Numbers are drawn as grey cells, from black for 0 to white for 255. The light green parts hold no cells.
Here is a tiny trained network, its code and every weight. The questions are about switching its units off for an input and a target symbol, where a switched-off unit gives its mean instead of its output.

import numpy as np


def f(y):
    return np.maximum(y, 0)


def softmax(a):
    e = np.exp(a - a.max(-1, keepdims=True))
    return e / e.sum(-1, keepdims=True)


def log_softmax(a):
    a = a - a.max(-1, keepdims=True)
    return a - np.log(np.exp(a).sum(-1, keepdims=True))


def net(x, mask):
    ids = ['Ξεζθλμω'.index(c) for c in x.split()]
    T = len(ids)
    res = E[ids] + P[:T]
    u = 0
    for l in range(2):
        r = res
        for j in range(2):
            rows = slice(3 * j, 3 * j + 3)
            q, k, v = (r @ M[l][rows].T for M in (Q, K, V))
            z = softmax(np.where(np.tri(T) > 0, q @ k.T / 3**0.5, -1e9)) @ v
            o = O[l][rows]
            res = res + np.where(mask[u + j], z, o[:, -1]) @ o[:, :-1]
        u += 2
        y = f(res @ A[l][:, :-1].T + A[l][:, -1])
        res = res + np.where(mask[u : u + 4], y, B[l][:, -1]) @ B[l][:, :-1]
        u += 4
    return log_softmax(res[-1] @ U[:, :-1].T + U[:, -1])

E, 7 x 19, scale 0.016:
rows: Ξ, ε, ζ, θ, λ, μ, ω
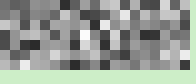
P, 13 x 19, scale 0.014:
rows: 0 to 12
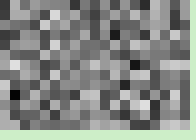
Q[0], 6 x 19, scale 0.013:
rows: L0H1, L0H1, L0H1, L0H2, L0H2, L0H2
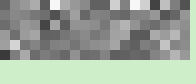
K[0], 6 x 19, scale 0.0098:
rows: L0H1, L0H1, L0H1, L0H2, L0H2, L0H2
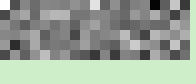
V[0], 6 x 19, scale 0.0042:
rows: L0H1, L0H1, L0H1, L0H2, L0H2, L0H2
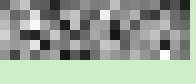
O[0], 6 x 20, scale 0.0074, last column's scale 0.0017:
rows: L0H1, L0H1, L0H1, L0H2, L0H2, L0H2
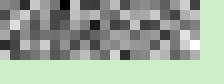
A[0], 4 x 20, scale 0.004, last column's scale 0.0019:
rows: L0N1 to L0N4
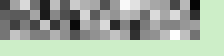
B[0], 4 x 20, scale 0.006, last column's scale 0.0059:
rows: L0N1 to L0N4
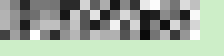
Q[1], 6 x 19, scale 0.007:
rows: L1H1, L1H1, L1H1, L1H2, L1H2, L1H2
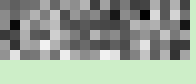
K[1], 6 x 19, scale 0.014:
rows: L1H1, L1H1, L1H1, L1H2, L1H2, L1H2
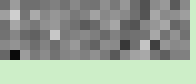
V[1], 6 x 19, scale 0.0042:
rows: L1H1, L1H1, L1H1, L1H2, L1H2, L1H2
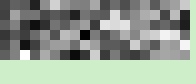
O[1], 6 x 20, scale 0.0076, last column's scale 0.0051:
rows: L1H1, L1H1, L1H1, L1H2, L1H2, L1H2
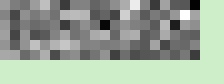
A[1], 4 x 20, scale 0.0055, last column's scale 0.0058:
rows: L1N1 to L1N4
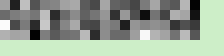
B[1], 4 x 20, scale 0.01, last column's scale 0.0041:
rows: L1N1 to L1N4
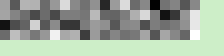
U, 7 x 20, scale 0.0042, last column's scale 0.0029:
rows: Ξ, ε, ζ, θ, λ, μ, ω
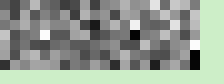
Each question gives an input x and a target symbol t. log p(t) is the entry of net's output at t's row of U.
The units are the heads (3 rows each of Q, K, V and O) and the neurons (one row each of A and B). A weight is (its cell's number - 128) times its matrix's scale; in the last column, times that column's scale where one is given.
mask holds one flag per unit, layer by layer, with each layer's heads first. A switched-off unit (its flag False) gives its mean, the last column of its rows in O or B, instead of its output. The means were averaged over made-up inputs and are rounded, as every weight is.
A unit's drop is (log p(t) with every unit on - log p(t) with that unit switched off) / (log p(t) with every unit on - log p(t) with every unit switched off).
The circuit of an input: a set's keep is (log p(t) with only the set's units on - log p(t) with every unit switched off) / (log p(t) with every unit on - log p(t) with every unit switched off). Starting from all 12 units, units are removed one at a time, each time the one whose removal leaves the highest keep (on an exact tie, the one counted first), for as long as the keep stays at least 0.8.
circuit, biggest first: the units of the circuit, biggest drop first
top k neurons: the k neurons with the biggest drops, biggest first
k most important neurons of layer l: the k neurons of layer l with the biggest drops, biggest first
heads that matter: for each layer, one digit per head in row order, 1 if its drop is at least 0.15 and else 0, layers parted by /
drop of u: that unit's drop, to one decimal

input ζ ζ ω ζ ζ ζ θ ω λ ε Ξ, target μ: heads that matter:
10 / 01
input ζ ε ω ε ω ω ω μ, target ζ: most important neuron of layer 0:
L0N1
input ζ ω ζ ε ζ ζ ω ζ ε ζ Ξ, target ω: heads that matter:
10 / 00
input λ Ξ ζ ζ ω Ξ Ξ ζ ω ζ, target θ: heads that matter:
01 / 01
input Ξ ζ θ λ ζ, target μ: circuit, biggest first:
L0H1, L1H2
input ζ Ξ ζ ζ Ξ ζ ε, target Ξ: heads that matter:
11 / 01
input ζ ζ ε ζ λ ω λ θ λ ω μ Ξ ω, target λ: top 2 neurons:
L1N2, L0N4
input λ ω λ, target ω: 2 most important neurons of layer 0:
L0N4, L0N3
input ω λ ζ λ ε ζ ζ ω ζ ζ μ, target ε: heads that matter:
10 / 00
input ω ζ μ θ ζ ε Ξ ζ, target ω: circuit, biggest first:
L1N4, L0H1, L0N1, L0H2
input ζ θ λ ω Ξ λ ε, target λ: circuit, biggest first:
L1N2, L1H2, L1H1
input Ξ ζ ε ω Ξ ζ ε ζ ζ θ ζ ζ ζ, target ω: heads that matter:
01 / 00
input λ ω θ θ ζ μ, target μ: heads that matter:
01 / 01
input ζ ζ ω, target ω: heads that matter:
10 / 01
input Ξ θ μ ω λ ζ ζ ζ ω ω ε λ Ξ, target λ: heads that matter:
00 / 11
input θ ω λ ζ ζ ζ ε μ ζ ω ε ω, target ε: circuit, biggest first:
L1H2, L0H1
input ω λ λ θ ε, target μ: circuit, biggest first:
L0H1, L1H2
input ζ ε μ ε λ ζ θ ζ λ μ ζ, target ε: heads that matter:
10 / 00
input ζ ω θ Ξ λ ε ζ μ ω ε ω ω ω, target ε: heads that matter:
00 / 01
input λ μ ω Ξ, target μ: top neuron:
L0N2
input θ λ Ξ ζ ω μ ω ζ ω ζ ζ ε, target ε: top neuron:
L0N2
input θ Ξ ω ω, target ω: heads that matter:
01 / 00
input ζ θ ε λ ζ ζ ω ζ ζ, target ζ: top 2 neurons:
L1N4, L0N3
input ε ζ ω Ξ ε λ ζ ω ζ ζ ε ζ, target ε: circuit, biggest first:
L1H2, L0H2, L0N3
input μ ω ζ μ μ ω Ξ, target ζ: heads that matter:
00 / 10
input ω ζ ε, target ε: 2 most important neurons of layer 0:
L0N2, L0N1
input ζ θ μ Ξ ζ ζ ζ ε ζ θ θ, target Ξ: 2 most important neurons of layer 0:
L0N1, L0N2
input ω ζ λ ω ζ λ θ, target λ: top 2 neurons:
L1N2, L0N2
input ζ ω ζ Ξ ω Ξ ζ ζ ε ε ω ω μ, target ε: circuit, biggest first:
L1H2
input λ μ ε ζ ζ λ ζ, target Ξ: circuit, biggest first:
L1H2, L0H2
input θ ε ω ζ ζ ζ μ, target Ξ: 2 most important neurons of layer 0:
L0N4, L0N1
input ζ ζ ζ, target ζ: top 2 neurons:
L0N3, L1N4
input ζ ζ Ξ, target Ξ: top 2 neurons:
L1N3, L0N3
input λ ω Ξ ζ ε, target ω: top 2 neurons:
L1N4, L0N1
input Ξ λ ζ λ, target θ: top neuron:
L0N2
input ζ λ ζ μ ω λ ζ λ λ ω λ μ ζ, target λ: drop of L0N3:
-0.1
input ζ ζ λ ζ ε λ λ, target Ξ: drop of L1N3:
-0.1
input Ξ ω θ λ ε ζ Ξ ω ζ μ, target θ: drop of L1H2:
0.3
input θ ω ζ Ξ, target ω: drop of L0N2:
0.2
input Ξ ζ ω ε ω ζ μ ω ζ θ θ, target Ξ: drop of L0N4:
0.1
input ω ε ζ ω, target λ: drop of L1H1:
0.3
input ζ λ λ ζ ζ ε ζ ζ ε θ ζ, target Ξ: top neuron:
L0N1
